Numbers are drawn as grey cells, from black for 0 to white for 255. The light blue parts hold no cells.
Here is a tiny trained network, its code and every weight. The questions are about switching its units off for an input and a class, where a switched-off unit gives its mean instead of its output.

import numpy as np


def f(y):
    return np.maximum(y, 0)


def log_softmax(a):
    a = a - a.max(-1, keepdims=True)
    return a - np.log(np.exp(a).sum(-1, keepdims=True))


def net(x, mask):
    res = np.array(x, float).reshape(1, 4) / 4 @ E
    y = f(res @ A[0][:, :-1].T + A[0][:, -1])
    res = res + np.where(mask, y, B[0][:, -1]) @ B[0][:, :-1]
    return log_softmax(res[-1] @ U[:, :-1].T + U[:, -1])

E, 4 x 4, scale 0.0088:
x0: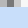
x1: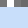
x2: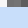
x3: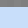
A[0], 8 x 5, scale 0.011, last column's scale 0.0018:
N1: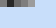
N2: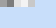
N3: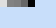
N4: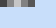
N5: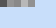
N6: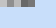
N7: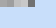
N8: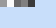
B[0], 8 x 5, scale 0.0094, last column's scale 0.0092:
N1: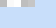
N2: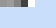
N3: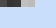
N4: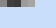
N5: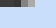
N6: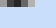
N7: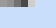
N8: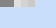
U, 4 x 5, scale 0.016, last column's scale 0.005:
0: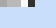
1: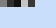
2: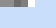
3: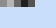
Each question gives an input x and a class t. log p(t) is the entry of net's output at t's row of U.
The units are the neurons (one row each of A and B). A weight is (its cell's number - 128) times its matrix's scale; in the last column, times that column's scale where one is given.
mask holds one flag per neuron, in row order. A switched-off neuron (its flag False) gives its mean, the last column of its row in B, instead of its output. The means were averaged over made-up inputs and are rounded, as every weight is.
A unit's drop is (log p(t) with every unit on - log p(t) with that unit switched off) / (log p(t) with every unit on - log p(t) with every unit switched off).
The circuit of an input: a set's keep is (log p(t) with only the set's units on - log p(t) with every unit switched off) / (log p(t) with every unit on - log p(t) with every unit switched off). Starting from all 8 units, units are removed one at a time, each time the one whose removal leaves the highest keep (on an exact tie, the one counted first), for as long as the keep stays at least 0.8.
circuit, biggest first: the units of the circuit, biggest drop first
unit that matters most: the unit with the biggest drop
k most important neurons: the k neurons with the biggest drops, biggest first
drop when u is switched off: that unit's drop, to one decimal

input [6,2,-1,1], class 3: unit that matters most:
N2
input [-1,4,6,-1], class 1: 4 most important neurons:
[N1; N3; N6; N2]
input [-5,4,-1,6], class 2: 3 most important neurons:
[N1; N2; N8]
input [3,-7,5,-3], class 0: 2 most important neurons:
[N1; N5]
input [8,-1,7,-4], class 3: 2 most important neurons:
[N2; N7]
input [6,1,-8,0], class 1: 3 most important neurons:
[N5; N4; N1]
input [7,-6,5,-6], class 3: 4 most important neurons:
[N2; N7; N8; N6]
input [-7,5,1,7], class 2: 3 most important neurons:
[N8; N2; N1]
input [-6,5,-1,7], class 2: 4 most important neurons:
[N1; N8; N2; N7]
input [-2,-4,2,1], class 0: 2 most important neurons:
[N1; N2]
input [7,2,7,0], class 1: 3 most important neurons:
[N3; N6; N1]
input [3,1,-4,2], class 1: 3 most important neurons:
[N1; N5; N4]
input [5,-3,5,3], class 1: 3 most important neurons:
[N3; N6; N8]
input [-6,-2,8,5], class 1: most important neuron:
[N3]
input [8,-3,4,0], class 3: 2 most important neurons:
[N2; N7]
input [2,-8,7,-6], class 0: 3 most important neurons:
[N1; N5; N4]
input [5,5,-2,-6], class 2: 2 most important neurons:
[N1; N5]
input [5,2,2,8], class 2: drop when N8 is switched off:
-0.1
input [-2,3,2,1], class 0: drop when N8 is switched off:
0.5
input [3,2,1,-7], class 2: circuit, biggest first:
[N1]
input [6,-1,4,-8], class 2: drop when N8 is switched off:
-0.2
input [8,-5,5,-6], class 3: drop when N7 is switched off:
0.2
